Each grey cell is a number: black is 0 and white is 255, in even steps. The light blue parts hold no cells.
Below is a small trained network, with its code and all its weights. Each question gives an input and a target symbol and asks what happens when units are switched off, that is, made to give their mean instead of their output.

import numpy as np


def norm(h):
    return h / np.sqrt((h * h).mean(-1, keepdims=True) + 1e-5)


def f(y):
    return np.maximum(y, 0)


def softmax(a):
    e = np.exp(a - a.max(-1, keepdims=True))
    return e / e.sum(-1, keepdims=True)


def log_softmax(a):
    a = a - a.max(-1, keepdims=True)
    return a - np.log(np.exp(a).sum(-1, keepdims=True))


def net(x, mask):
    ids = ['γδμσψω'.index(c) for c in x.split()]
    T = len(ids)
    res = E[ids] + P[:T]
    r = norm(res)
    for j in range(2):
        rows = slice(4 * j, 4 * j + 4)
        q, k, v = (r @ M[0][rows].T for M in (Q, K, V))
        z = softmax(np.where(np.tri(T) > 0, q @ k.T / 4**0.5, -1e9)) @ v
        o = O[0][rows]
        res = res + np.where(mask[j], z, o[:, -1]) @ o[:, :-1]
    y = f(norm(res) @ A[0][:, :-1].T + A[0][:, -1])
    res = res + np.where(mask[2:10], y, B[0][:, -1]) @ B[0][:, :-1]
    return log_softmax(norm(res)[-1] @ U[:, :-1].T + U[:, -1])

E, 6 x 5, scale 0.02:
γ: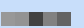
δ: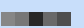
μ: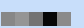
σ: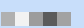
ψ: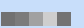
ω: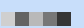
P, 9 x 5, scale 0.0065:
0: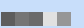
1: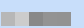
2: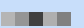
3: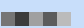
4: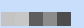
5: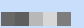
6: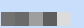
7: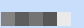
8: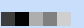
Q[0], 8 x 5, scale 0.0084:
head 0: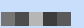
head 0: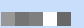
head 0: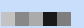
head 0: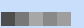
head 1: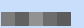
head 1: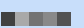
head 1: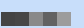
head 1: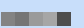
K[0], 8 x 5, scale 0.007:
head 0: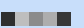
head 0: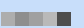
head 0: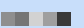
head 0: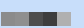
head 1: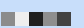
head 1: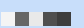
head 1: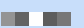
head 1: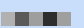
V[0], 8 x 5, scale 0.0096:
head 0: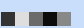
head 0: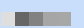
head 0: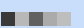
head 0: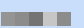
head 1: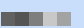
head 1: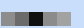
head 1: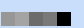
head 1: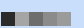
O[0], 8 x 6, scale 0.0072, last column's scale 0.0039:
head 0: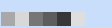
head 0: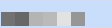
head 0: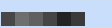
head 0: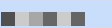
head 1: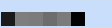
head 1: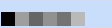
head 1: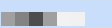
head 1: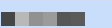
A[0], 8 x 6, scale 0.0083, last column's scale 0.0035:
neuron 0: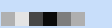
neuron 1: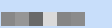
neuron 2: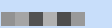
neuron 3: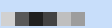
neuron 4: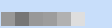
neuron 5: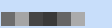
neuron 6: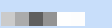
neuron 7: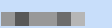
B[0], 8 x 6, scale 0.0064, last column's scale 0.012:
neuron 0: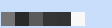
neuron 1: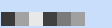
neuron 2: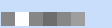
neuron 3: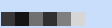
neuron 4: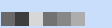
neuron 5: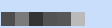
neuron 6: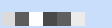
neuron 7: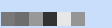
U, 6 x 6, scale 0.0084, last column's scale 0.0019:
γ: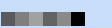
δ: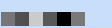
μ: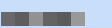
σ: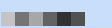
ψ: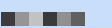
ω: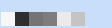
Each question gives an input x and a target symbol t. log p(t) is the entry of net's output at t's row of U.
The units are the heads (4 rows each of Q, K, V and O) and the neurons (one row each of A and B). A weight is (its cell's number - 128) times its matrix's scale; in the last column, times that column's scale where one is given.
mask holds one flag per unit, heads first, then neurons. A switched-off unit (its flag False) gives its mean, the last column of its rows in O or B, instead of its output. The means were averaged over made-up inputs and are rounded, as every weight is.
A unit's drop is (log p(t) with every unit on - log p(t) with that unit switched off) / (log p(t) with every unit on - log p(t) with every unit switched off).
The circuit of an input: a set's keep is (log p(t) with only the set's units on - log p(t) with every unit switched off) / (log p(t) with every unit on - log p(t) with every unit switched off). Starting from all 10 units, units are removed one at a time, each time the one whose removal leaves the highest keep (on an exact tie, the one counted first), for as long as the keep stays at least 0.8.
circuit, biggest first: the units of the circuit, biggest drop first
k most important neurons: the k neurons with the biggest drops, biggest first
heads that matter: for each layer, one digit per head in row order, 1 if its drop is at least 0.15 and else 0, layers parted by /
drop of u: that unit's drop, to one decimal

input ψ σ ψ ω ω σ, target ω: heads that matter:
10
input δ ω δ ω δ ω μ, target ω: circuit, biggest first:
(head 0; head 1)
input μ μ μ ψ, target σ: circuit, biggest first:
(head 0; neuron 3; neuron 0)
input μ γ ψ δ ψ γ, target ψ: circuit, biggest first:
(neuron 1; neuron 0; head 0)
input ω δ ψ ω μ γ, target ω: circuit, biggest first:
(head 0)
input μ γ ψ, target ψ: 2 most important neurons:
(neuron 1; neuron 0)
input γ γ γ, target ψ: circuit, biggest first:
(head 1; head 0; neuron 1)
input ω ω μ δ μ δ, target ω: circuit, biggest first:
(head 1; head 0)
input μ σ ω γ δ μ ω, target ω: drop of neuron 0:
0.1
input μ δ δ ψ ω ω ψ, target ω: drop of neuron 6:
-0.1
